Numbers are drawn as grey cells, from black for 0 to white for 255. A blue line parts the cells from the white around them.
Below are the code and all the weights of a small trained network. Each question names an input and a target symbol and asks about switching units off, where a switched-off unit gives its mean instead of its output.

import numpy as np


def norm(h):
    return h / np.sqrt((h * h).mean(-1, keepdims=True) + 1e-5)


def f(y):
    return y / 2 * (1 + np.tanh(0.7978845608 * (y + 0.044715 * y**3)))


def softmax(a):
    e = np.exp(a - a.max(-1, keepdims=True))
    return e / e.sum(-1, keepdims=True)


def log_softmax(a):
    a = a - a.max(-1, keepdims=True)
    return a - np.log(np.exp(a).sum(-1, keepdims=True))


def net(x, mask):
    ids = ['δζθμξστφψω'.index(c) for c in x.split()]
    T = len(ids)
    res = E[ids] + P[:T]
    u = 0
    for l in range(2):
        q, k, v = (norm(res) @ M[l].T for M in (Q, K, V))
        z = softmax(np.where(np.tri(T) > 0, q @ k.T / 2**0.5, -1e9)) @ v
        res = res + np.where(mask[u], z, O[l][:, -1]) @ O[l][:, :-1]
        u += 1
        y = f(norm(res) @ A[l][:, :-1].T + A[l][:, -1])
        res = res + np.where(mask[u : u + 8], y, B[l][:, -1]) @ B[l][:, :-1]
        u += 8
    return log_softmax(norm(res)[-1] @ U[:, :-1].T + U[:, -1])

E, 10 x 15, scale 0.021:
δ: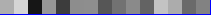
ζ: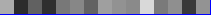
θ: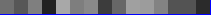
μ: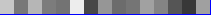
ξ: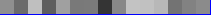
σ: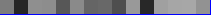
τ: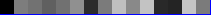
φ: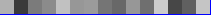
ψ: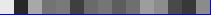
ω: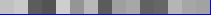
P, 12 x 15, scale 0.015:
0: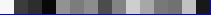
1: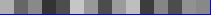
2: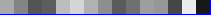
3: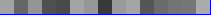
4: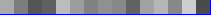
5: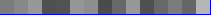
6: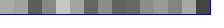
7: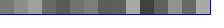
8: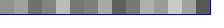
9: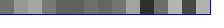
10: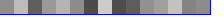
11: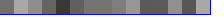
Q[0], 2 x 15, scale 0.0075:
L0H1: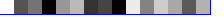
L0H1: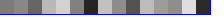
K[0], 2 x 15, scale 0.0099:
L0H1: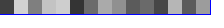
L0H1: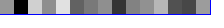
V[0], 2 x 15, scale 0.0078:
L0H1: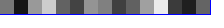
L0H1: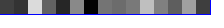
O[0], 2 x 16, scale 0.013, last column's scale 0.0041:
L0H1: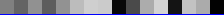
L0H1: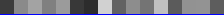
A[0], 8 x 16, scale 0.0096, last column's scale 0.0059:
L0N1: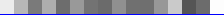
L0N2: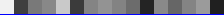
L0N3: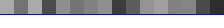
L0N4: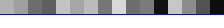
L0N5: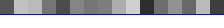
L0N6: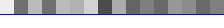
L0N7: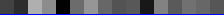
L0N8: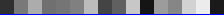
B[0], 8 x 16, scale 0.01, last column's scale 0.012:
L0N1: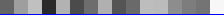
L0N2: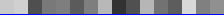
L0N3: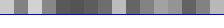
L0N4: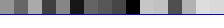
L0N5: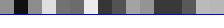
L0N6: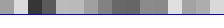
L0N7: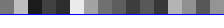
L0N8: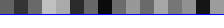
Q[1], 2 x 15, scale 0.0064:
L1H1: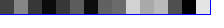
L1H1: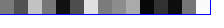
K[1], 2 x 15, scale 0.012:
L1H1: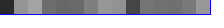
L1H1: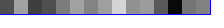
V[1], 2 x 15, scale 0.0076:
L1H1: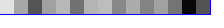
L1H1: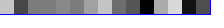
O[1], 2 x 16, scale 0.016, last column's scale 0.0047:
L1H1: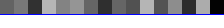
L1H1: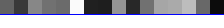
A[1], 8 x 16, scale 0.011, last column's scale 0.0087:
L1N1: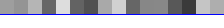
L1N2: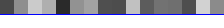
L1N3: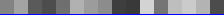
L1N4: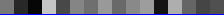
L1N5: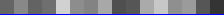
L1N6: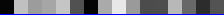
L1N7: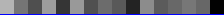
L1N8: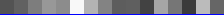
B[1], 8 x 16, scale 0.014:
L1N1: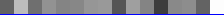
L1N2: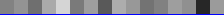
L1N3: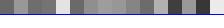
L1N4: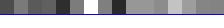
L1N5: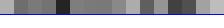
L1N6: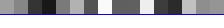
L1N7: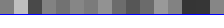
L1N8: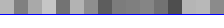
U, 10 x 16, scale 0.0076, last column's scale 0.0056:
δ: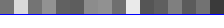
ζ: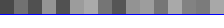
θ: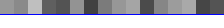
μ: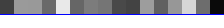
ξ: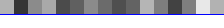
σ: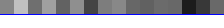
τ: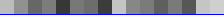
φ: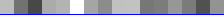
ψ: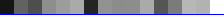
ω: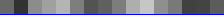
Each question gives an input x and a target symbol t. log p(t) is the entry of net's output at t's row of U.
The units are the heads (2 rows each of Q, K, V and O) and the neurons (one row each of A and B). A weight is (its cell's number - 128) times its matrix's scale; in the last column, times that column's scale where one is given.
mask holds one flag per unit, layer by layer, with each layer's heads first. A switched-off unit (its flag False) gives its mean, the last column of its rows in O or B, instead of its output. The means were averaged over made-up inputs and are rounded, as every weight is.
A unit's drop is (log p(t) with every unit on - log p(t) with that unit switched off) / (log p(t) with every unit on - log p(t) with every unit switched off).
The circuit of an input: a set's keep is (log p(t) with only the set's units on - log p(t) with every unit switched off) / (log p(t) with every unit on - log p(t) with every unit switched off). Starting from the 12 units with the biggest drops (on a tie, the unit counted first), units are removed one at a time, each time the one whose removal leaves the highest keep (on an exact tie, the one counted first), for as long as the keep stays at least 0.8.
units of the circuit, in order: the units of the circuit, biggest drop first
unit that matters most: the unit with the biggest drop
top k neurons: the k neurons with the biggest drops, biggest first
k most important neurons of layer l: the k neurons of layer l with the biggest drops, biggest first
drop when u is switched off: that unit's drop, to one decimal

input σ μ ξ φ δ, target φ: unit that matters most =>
L0H1
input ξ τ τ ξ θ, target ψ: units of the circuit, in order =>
L0H1; L1N6; L0N4
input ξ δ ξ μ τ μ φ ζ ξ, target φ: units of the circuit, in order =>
L0H1; L0N4; L0N1
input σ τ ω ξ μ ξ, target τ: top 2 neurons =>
L0N6; L1N3
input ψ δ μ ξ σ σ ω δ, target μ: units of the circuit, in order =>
L0H1; L0N1; L0N4; L1N5
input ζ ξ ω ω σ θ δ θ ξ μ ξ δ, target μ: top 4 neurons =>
L0N1; L1N3; L0N4; L1N5
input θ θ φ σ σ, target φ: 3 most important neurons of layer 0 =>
L0N4; L0N1; L0N6
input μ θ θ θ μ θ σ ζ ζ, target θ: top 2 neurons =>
L0N5; L0N4
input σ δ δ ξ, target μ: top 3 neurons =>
L0N4; L1N3; L0N6
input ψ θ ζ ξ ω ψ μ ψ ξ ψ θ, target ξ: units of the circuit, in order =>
L0H1; L1N5
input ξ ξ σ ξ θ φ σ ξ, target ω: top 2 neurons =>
L0N8; L0N4
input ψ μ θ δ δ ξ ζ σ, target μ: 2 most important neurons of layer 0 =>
L0N1; L0N4
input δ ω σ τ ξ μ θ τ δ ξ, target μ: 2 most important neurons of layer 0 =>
L0N6; L0N4
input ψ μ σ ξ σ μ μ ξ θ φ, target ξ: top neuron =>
L0N2
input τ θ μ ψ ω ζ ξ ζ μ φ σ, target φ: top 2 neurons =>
L0N4; L1N3
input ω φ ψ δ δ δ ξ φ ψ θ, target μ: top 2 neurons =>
L0N4; L1N3
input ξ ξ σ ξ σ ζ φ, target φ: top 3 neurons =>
L0N4; L0N6; L1N3
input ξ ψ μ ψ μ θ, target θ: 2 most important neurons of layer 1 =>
L1N3; L1N1
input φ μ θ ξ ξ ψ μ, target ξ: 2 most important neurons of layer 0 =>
L0N6; L0N1
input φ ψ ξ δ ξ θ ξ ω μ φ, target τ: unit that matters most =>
L0H1
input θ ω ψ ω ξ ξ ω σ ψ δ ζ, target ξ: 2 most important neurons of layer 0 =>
L0N6; L0N1
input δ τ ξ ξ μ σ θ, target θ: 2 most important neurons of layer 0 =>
L0N4; L0N5
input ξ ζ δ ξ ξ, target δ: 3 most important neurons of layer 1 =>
L1N1; L1N3; L1N6
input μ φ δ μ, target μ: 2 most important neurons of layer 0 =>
L0N4; L0N1
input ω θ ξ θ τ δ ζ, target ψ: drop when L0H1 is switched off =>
0.6
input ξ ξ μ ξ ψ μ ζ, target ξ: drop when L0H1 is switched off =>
1.1
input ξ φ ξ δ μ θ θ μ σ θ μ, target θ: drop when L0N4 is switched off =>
0.1
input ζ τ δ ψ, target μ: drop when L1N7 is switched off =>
0.0
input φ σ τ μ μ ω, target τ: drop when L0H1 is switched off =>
1.4
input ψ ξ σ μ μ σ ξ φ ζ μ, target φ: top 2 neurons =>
L1N2; L0N4
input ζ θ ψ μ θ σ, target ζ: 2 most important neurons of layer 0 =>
L0N7; L0N8
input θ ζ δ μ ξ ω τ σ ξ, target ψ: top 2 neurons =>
L1N6; L0N4
